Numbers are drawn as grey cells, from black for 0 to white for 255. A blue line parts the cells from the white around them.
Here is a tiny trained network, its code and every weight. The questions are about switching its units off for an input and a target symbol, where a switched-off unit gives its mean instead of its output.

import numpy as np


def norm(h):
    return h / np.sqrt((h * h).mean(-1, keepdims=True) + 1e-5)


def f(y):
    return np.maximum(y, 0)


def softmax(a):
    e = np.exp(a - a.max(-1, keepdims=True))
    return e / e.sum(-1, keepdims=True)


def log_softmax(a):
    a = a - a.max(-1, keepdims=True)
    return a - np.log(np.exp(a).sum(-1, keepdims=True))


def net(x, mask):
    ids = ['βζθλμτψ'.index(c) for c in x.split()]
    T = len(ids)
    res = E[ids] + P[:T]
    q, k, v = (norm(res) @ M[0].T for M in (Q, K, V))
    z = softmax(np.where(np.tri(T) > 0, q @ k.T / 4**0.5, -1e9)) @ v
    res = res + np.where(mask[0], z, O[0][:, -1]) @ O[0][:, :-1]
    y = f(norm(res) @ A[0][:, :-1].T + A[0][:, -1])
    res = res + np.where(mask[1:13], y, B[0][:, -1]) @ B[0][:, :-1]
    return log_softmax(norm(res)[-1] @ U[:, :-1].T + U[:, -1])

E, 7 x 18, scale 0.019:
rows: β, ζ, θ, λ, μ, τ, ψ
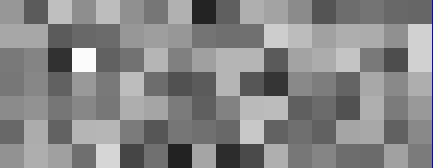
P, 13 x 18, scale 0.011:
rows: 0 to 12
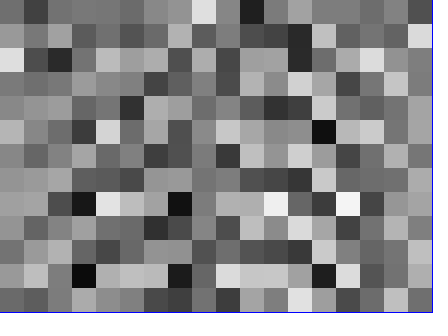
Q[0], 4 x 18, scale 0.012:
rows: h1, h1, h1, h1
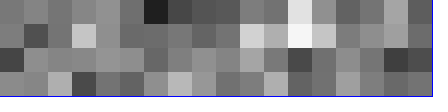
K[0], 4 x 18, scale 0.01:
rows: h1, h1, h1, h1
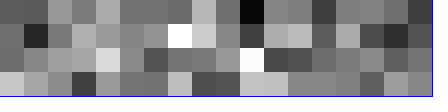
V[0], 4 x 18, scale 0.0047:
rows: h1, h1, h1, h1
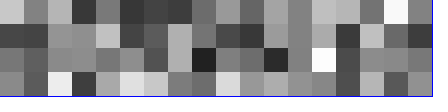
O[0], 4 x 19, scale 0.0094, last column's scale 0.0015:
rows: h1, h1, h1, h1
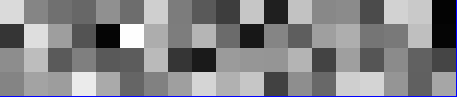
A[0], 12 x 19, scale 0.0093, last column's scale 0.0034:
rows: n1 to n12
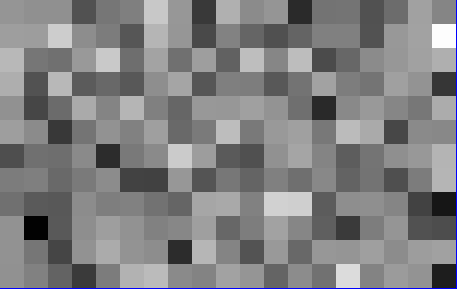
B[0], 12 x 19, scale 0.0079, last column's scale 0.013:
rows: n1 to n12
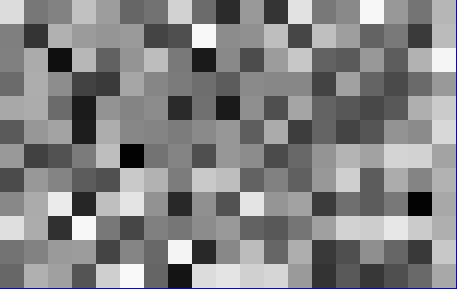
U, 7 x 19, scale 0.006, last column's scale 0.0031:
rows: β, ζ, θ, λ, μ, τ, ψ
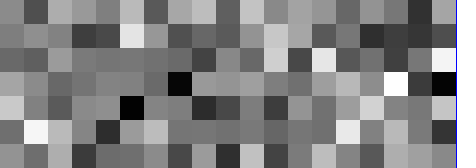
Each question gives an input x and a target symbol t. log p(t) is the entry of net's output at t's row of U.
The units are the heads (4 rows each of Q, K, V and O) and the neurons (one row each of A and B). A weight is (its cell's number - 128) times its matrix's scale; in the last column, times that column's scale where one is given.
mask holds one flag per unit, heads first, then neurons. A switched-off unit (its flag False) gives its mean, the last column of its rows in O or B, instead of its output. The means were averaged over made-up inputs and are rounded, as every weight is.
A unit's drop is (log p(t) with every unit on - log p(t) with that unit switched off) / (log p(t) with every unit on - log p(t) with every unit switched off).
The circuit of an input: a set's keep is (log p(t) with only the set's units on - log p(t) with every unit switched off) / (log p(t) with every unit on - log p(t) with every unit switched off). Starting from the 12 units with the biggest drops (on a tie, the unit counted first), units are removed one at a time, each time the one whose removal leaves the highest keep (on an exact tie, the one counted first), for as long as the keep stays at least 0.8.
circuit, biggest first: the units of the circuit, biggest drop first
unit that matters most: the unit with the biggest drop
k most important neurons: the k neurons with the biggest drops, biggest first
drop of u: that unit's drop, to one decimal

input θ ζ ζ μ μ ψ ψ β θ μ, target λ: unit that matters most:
n10
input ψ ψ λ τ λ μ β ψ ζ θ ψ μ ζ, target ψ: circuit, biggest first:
[h1, n7]
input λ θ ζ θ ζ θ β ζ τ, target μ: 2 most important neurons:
[n10, n12]
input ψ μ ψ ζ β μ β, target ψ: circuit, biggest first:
[h1, n7]
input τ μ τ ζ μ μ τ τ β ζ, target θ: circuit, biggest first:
[h1, n7]
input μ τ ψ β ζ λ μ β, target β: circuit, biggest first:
[n2, n1]
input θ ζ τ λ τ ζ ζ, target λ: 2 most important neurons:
[n10, n9]
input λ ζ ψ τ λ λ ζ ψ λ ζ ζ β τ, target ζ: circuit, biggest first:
[h1, n10]
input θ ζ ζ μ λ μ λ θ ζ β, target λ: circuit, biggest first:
[n10, h1, n8]
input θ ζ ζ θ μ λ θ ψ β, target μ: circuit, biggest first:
[h1, n3]
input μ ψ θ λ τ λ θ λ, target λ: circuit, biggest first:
[h1, n2, n3]
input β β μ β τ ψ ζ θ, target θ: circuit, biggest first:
[h1, n6, n5]
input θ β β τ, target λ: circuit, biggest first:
[h1, n10, n8]
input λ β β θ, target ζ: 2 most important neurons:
[n9, n10]
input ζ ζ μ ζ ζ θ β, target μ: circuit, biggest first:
[n10]
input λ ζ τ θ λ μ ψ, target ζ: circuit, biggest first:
[h1, n10]
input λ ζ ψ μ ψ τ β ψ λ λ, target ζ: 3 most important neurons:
[n10, n1, n7]
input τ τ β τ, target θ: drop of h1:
0.8
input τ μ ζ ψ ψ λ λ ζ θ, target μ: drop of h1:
2.6
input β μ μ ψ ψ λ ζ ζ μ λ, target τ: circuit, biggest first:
[h1]
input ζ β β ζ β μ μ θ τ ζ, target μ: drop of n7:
0.2
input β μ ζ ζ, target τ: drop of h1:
1.3
